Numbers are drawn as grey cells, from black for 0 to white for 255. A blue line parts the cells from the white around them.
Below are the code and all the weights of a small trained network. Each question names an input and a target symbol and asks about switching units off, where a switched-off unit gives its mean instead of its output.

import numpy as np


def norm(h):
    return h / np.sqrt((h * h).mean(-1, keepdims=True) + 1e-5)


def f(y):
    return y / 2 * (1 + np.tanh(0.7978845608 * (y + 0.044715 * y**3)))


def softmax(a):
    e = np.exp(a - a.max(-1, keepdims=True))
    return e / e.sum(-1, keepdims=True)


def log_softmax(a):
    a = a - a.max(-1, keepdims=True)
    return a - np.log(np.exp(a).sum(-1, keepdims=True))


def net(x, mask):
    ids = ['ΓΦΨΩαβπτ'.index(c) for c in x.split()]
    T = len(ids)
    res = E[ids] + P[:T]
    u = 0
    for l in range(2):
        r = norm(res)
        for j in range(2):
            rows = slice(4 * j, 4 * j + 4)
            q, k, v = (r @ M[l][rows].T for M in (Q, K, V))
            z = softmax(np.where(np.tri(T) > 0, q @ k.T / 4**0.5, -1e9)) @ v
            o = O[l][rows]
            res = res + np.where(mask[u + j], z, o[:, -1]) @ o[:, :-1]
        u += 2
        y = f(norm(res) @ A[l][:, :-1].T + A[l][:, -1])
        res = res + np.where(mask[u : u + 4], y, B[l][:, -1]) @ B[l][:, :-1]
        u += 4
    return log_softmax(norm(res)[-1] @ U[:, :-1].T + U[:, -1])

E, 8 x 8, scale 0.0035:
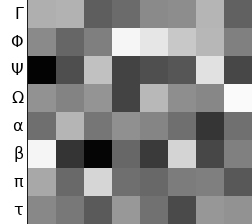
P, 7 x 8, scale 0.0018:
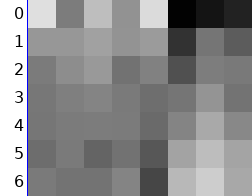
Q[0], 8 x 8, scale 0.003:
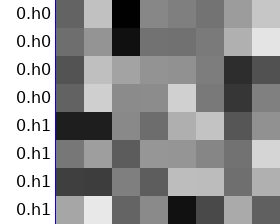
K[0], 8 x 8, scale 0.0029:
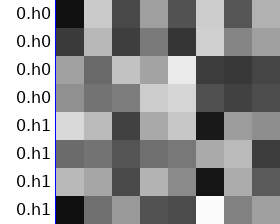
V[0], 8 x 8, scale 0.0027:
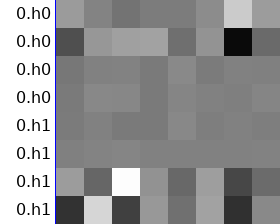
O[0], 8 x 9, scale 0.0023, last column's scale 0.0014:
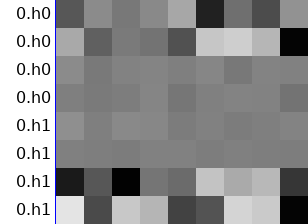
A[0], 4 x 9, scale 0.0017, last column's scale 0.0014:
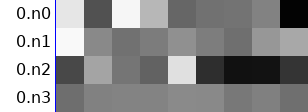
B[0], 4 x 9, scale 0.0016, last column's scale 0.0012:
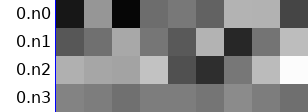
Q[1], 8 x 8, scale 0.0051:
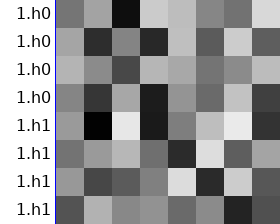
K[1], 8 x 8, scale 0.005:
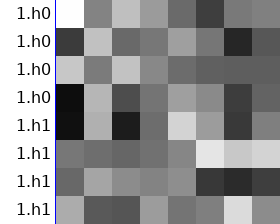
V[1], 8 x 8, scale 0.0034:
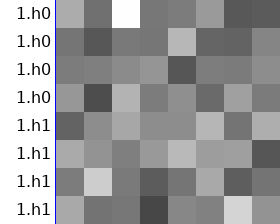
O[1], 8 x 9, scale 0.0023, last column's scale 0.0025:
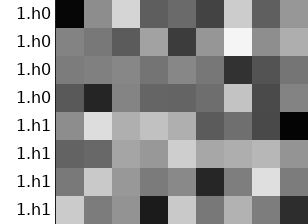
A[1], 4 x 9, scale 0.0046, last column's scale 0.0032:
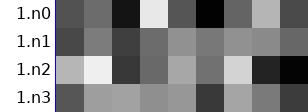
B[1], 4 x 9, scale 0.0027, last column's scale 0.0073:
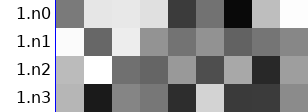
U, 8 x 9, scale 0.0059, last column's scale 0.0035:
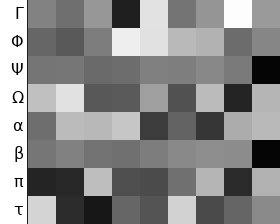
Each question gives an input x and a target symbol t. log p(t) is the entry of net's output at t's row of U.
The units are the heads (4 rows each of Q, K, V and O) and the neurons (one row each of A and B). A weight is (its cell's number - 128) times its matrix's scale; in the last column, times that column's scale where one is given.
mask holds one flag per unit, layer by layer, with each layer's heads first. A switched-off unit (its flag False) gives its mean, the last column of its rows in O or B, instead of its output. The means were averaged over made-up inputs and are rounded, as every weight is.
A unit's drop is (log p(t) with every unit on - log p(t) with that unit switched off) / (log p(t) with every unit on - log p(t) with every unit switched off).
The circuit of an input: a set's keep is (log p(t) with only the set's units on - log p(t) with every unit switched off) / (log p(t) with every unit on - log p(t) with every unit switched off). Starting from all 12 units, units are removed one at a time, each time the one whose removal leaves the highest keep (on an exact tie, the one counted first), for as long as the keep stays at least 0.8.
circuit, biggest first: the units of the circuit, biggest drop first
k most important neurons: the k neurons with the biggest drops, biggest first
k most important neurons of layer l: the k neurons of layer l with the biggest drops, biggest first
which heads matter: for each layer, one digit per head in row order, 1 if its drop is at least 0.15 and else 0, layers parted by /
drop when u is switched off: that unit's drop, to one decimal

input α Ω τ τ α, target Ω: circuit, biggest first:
1.h1, 0.h0, 1.n0
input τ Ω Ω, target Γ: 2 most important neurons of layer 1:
1.n0, 1.n2
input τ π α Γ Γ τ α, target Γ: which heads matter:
11 / 01
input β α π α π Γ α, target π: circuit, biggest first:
1.n0, 1.h0
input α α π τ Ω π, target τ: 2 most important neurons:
1.n0, 1.n2
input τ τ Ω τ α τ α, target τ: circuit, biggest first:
1.n0, 1.h1, 1.h0
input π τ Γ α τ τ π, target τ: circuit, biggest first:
1.h0, 1.n0, 0.h1
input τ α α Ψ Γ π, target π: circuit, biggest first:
1.n0
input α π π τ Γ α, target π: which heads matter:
10 / 11
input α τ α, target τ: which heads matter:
10 / 01
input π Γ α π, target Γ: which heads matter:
01 / 11
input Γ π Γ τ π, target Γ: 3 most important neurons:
1.n0, 1.n3, 1.n2
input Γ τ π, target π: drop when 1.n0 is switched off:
0.6
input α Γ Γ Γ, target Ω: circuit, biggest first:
1.n0
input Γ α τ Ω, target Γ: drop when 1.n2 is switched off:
0.0
